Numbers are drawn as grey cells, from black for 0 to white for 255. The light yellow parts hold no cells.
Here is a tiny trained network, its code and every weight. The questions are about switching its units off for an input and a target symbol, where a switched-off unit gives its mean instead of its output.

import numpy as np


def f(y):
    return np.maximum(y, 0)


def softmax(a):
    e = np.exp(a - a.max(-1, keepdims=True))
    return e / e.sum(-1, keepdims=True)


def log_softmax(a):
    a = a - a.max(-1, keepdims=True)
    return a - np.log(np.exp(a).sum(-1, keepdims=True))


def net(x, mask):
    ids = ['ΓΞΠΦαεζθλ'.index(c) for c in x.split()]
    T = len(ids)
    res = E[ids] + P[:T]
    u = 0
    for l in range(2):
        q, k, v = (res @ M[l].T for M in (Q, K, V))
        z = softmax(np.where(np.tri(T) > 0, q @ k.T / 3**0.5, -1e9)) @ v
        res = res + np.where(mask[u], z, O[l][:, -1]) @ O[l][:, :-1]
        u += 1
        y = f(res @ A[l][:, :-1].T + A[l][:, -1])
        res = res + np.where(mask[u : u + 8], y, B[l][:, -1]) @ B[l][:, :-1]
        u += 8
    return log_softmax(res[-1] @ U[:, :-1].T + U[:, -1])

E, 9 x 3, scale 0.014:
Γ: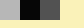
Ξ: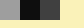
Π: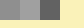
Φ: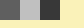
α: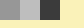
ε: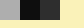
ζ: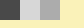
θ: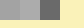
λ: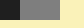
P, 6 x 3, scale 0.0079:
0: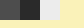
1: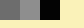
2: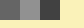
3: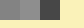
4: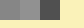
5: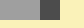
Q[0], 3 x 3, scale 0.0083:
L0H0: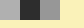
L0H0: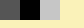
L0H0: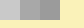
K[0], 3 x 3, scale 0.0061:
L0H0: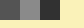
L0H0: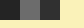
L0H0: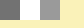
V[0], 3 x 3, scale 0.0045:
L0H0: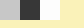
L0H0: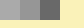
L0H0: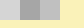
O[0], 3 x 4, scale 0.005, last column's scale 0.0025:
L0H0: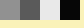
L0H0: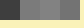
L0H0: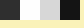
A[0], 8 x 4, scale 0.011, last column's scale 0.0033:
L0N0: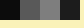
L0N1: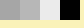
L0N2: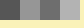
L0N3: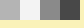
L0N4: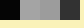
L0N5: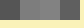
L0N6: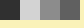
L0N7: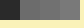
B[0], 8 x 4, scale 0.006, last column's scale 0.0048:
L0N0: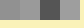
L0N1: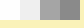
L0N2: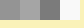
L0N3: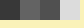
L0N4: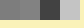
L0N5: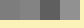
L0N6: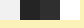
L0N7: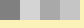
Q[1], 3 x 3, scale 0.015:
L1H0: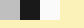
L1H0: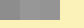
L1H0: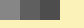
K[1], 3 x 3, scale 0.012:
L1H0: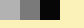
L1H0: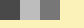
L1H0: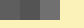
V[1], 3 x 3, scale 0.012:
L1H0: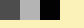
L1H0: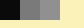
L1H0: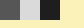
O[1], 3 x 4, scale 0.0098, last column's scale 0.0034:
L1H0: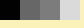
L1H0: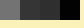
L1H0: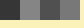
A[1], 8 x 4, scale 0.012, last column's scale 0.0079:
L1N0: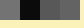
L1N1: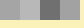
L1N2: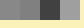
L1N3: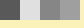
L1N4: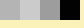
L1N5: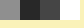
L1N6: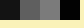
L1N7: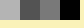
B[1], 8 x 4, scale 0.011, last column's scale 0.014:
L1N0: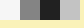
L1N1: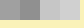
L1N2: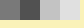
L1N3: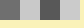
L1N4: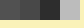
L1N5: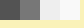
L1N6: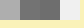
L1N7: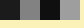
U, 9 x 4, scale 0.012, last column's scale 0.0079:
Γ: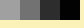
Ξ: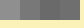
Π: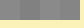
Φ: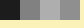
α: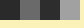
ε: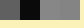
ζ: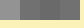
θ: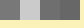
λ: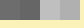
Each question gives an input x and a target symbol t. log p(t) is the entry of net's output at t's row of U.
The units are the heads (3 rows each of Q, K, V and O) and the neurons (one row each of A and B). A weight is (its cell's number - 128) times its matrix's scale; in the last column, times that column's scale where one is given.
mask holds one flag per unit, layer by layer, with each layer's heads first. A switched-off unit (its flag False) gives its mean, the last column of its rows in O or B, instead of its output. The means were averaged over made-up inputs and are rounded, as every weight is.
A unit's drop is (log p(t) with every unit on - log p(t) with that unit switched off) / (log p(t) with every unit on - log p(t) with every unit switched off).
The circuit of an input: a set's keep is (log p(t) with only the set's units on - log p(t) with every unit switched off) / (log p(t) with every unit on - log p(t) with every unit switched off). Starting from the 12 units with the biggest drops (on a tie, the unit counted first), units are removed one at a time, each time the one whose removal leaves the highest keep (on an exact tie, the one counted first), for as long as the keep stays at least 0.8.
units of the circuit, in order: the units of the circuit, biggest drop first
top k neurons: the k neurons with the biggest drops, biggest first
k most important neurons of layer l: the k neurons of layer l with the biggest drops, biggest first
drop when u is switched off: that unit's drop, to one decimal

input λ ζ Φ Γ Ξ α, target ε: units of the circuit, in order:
(L1H0 L1N2)
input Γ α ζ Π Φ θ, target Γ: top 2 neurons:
(L1N4 L1N5)
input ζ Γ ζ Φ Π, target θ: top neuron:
(L0N6)
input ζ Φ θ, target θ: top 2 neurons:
(L0N1 L0N6)
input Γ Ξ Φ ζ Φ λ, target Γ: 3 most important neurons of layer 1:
(L1N4 L1N5 L1N7)
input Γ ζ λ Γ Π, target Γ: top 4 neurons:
(L1N4 L1N5 L1N7 L1N2)
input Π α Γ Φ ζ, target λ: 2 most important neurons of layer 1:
(L1N0 L1N3)
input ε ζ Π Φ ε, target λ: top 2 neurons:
(L1N5 L1N4)
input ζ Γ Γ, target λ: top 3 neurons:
(L1N4 L0N3 L1N5)
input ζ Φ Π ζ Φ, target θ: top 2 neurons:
(L0N1 L1N5)
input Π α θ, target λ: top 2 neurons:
(L1N0 L0N6)
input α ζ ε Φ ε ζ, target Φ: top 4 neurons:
(L0N6 L1N0 L1N6 L1N4)
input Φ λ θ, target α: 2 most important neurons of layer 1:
(L1N1 L1N3)
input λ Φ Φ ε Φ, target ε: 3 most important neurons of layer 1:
(L1N5 L1N2 L1N3)
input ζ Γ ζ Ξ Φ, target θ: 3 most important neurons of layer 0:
(L0N1 L0N6 L0N4)
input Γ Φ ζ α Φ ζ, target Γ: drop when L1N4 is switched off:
0.5
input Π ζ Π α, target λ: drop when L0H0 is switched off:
0.1
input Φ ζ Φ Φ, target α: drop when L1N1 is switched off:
0.3
